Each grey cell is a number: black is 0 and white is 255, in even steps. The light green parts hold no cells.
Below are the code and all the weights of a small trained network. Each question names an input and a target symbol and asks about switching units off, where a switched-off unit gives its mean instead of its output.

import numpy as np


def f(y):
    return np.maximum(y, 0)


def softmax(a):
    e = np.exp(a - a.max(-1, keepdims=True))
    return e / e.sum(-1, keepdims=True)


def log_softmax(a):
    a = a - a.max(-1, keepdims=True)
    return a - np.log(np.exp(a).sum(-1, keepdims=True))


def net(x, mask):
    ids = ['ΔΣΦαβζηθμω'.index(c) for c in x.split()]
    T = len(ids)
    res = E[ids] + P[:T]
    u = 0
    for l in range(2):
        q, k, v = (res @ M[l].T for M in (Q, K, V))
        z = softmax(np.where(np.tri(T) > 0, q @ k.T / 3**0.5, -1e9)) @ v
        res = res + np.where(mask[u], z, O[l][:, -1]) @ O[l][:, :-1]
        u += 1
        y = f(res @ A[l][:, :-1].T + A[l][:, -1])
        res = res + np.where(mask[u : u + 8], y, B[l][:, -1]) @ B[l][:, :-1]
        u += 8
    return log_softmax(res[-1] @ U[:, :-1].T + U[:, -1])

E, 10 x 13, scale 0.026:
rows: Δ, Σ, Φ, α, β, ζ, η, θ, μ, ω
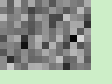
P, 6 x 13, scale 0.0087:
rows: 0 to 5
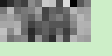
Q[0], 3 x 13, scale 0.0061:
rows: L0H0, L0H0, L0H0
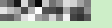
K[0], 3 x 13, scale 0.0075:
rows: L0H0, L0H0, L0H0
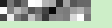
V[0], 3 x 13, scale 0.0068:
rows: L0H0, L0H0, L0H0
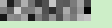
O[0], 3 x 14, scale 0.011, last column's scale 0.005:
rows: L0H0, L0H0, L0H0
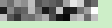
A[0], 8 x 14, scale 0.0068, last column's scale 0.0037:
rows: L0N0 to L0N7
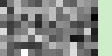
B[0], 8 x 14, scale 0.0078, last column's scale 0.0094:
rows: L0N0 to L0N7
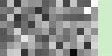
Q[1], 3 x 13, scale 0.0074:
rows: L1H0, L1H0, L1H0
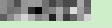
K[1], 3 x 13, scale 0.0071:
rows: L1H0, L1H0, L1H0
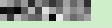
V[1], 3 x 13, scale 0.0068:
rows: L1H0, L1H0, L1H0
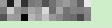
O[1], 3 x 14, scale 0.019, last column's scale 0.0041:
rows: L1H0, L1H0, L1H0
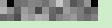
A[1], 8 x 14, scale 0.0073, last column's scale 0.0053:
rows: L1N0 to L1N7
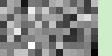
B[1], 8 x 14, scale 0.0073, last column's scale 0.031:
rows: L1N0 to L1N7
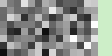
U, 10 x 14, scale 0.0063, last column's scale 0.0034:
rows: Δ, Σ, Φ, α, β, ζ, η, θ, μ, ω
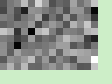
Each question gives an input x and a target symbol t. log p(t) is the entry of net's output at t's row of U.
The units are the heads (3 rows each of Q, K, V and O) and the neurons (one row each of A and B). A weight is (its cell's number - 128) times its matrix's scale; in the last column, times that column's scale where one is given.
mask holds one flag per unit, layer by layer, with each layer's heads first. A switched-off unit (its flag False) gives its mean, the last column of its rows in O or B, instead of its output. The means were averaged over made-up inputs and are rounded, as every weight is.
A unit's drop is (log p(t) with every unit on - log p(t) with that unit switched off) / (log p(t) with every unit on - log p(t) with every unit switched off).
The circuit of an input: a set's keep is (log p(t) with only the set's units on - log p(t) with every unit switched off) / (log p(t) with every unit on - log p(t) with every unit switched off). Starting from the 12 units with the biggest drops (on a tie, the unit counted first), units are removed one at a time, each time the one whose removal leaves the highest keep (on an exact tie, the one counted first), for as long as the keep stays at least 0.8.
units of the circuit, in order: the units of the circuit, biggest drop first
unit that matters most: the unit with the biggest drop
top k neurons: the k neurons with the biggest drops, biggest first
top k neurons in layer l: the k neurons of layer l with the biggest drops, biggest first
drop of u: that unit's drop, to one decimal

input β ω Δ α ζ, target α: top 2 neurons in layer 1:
L1N5; L1N0
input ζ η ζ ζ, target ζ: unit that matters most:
L1N5
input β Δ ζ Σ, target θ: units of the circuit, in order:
L0H0; L0N6; L1N7
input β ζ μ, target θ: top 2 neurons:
L0N6; L0N1
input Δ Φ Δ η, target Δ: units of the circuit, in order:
L1H0; L0H0; L1N6; L1N3
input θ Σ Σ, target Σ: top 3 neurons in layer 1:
L1N7; L1N0; L1N5
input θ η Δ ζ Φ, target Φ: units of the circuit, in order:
L1H0; L1N4; L0H0
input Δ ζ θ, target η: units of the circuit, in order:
L1H0; L0H0
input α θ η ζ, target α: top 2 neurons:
L1N5; L0N0
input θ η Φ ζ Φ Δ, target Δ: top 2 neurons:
L1N6; L0N4
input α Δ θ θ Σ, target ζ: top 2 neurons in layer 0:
L0N0; L0N5
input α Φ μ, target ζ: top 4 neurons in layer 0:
L0N0; L0N3; L0N5; L0N1
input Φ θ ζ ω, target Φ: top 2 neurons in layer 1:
L1N4; L1N5
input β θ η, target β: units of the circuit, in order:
L0H0
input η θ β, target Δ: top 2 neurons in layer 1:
L1N5; L1N3
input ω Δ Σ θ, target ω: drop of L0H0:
1.2
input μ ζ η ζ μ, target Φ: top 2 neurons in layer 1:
L1N4; L1N2
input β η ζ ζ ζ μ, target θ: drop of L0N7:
-0.1
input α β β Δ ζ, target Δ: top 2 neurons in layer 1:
L1N6; L1N2
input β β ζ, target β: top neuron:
L0N6
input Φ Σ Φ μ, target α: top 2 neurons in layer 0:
L0N0; L0N5
